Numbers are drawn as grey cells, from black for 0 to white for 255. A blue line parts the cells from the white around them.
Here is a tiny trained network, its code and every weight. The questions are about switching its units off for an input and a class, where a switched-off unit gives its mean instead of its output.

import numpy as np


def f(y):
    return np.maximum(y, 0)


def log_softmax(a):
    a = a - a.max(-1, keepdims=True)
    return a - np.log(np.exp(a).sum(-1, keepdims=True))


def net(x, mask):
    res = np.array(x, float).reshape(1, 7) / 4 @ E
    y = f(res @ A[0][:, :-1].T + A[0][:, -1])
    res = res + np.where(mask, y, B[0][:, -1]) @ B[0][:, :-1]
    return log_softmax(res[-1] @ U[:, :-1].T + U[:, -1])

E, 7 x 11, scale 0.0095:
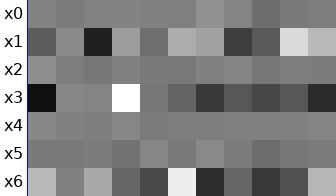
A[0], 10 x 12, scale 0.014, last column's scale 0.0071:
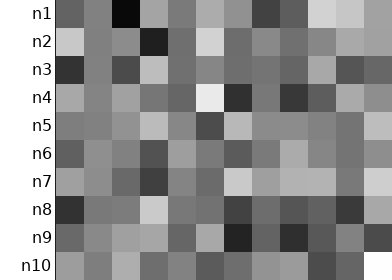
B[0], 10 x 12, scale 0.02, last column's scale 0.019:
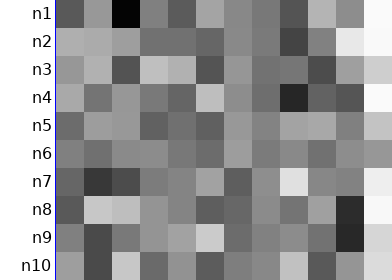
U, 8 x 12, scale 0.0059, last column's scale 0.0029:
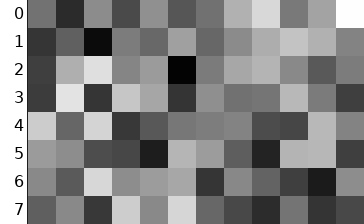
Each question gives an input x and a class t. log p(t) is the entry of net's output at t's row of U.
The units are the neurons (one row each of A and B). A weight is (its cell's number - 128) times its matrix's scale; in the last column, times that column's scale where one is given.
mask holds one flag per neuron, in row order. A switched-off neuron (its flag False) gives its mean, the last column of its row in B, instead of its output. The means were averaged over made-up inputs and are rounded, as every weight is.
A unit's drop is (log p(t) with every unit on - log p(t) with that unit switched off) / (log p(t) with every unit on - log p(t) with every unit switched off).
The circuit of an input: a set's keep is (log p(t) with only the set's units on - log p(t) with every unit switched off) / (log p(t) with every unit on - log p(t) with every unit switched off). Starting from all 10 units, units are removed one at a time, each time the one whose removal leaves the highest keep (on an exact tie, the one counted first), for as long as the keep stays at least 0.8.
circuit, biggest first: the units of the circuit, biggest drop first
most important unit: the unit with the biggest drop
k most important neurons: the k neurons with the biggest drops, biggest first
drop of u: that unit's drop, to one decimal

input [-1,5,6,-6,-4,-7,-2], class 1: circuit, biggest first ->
[n7]
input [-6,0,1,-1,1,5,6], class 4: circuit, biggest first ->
[n1, n2]
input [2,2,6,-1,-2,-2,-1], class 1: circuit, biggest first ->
[n4, n8]
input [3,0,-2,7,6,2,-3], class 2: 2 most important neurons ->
[n1, n8]
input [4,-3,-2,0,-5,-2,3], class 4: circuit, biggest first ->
[n8, n1]
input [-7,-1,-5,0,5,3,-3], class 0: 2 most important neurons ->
[n8, n1]
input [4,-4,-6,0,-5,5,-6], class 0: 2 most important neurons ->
[n8, n7]
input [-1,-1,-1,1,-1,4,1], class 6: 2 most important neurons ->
[n1, n2]
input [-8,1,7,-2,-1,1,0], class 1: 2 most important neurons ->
[n4, n10]
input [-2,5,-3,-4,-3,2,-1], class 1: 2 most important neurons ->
[n4, n7]
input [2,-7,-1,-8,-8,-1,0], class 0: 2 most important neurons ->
[n7, n4]
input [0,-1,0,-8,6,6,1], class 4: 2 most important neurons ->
[n2, n1]
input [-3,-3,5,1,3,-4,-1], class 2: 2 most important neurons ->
[n4, n7]
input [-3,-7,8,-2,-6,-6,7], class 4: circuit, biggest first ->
[n2]
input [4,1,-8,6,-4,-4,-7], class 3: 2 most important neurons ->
[n3, n10]
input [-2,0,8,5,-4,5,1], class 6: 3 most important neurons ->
[n1, n9, n8]
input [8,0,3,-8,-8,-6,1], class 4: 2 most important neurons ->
[n2, n1]
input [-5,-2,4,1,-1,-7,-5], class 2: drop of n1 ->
0.2
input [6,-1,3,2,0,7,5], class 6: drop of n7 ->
0.0
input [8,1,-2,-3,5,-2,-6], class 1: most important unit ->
n10
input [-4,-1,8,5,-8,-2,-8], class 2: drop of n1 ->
0.4
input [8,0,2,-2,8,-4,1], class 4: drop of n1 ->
1.6
